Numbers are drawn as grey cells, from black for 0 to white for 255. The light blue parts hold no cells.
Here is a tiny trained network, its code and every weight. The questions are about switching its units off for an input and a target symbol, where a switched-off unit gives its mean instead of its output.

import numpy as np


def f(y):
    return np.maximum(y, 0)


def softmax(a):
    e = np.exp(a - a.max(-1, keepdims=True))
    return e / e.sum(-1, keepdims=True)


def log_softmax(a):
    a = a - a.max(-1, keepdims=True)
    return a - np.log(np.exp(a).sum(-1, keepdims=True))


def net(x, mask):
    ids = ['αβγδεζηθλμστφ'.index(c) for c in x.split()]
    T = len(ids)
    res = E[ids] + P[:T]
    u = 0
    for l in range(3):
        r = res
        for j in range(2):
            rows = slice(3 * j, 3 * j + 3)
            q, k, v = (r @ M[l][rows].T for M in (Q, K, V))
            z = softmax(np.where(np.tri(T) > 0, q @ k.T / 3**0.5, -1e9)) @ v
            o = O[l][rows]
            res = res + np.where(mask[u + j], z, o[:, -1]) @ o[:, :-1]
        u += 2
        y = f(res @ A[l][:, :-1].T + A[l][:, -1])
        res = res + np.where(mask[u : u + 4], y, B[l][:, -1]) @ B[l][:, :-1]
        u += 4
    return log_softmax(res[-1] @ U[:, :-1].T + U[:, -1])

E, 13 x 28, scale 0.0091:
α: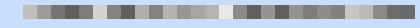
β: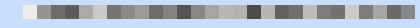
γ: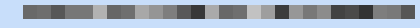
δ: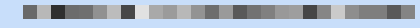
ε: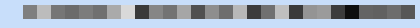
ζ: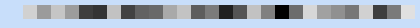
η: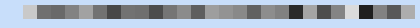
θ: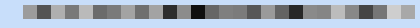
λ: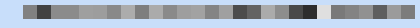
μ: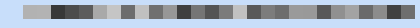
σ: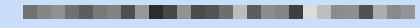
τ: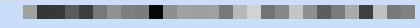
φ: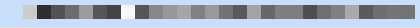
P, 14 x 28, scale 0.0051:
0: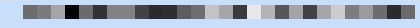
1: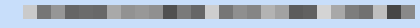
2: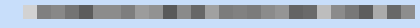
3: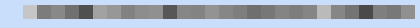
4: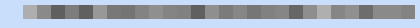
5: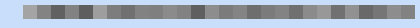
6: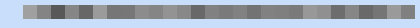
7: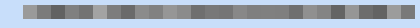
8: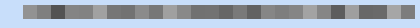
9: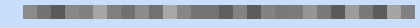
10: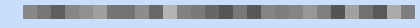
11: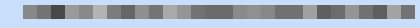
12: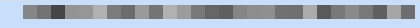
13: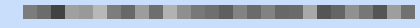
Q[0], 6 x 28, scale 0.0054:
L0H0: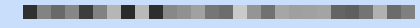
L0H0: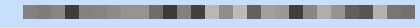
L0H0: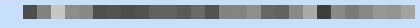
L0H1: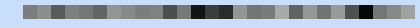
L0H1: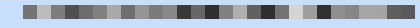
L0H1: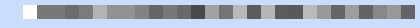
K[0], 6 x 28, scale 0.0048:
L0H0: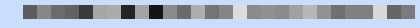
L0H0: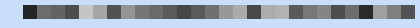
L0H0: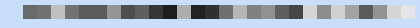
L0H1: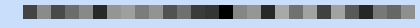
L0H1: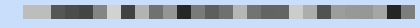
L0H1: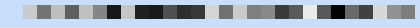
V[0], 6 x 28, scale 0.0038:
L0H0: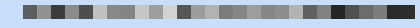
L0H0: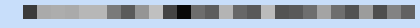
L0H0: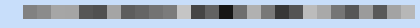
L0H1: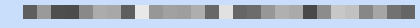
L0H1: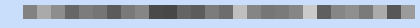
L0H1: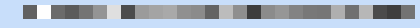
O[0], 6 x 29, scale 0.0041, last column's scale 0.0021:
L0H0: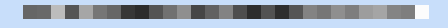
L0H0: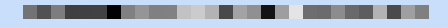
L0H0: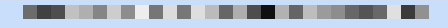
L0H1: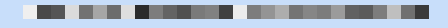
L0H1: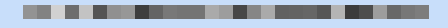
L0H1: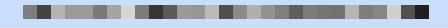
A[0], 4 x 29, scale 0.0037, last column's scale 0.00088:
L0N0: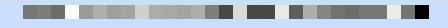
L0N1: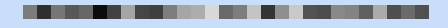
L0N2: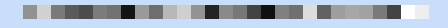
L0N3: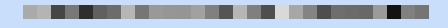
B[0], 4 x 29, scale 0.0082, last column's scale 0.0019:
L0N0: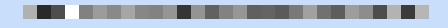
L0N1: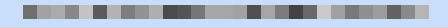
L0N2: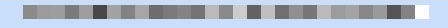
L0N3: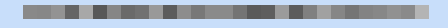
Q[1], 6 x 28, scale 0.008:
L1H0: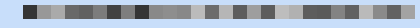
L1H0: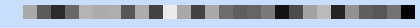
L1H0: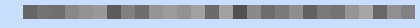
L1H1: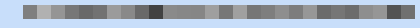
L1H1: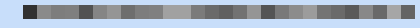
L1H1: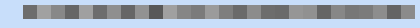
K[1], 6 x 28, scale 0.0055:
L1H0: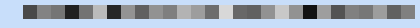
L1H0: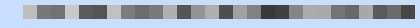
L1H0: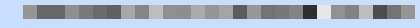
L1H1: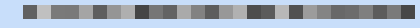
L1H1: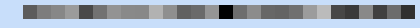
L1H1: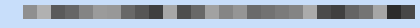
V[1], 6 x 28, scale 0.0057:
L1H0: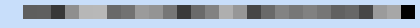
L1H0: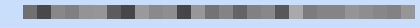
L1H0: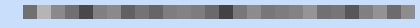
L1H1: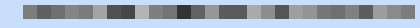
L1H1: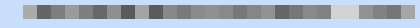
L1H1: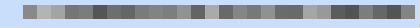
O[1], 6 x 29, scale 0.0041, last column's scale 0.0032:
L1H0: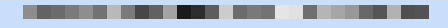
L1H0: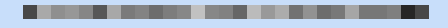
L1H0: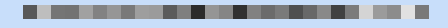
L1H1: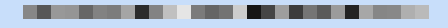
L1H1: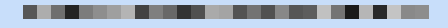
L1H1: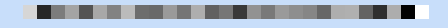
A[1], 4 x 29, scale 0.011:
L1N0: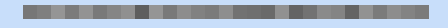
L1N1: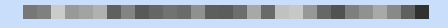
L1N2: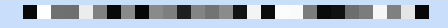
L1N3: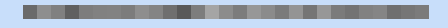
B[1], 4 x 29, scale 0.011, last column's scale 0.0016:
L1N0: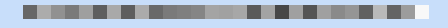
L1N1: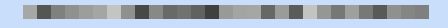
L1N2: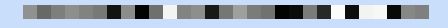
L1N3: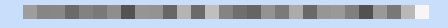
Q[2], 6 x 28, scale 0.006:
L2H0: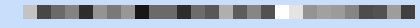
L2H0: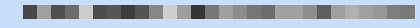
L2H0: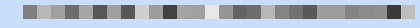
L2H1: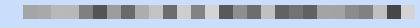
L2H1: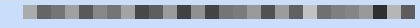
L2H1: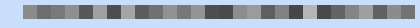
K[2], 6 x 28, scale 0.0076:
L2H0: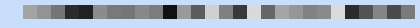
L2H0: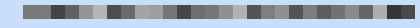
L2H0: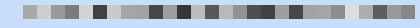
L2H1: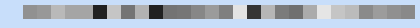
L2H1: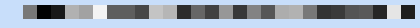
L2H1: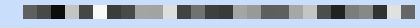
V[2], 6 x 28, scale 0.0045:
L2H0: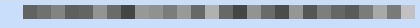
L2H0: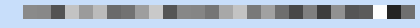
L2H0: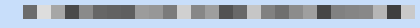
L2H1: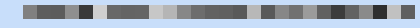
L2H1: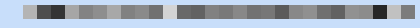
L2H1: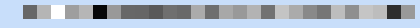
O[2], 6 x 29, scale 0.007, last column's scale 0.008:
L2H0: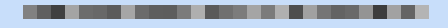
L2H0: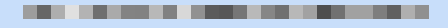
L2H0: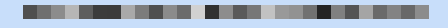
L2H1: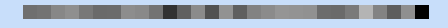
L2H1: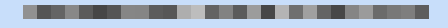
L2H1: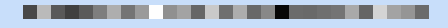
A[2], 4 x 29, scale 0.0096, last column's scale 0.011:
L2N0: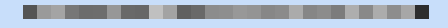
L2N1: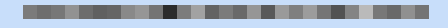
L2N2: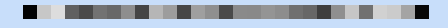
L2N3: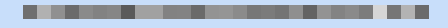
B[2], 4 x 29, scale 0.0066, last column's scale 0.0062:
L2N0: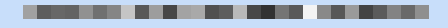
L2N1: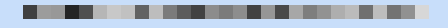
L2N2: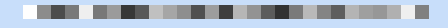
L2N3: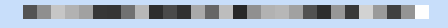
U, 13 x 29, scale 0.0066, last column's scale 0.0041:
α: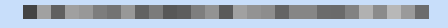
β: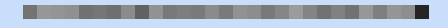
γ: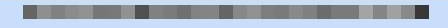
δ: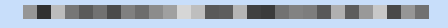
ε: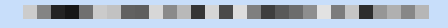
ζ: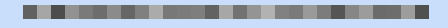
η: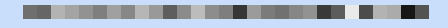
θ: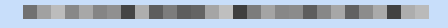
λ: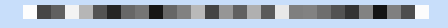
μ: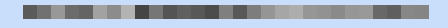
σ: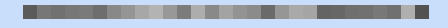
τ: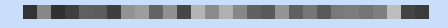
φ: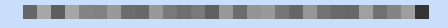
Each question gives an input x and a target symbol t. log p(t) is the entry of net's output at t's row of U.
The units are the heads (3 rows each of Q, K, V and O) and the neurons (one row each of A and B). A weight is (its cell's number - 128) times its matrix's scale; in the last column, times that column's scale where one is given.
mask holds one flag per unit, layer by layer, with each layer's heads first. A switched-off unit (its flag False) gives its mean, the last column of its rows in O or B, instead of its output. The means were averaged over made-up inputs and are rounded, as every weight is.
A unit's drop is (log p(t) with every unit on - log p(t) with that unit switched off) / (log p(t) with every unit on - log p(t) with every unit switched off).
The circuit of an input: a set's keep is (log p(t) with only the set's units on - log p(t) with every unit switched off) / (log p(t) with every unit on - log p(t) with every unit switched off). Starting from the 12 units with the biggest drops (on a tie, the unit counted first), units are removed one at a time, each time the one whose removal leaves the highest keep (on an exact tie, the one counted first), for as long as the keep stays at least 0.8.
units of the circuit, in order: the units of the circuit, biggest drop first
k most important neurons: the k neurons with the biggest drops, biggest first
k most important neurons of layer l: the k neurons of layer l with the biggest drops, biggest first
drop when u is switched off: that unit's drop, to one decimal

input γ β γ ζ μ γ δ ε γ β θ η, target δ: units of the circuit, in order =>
L1H0, L2H0
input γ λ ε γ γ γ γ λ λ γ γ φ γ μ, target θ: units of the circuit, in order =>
L0N2, L2N3, L2H0
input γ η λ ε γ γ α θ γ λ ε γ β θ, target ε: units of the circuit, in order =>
L2N3
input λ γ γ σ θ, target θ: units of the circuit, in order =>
L1N0, L2N3, L2H1
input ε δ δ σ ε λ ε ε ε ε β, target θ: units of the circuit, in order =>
L2N3, L2H0, L0N2
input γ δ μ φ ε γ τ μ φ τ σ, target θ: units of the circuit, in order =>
L0N2, L2H0, L2N3
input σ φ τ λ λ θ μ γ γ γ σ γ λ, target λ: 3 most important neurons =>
L0N0, L1N0, L1N3
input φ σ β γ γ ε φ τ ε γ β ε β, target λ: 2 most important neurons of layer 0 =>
L0N1, L0N3
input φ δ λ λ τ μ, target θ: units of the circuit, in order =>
L2N3, L2H1, L0N2
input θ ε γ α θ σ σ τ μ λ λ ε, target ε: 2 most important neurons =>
L0N3, L1N0
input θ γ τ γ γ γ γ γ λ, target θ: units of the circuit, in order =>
L1N0, L2N3, L2H1
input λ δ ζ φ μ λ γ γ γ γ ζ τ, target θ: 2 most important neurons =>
L0N1, L0N0
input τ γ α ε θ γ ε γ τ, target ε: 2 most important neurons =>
L0N1, L1N0
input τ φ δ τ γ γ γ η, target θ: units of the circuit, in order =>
L2N3, L2H1, L0N1
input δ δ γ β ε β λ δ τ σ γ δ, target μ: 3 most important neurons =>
L2N1, L1N0, L1N3
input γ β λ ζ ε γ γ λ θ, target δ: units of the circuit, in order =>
L1H0, L0N2
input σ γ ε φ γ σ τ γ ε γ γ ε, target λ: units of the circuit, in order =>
L2H1
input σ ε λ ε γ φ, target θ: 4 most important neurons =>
L0N1, L2N3, L1N0, L0N0
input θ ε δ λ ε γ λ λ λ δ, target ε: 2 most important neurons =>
L0N0, L0N2
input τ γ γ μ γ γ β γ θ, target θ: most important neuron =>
L2N3
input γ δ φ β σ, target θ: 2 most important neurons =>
L0N2, L2N3
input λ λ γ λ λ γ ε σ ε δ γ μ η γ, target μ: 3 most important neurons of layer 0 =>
L0N2, L0N1, L0N3
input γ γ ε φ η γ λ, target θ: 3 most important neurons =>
L1N0, L2N3, L1N3
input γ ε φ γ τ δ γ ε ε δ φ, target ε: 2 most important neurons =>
L1N0, L0N1
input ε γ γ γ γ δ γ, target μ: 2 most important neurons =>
L2N1, L1N0
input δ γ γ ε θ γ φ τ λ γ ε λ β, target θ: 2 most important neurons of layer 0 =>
L0N2, L0N0
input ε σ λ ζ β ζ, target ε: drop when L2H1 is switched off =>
-0.1
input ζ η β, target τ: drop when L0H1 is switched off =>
0.4
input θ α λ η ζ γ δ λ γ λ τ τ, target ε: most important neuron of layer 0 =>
L0N0
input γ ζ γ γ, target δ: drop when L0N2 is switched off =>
0.2
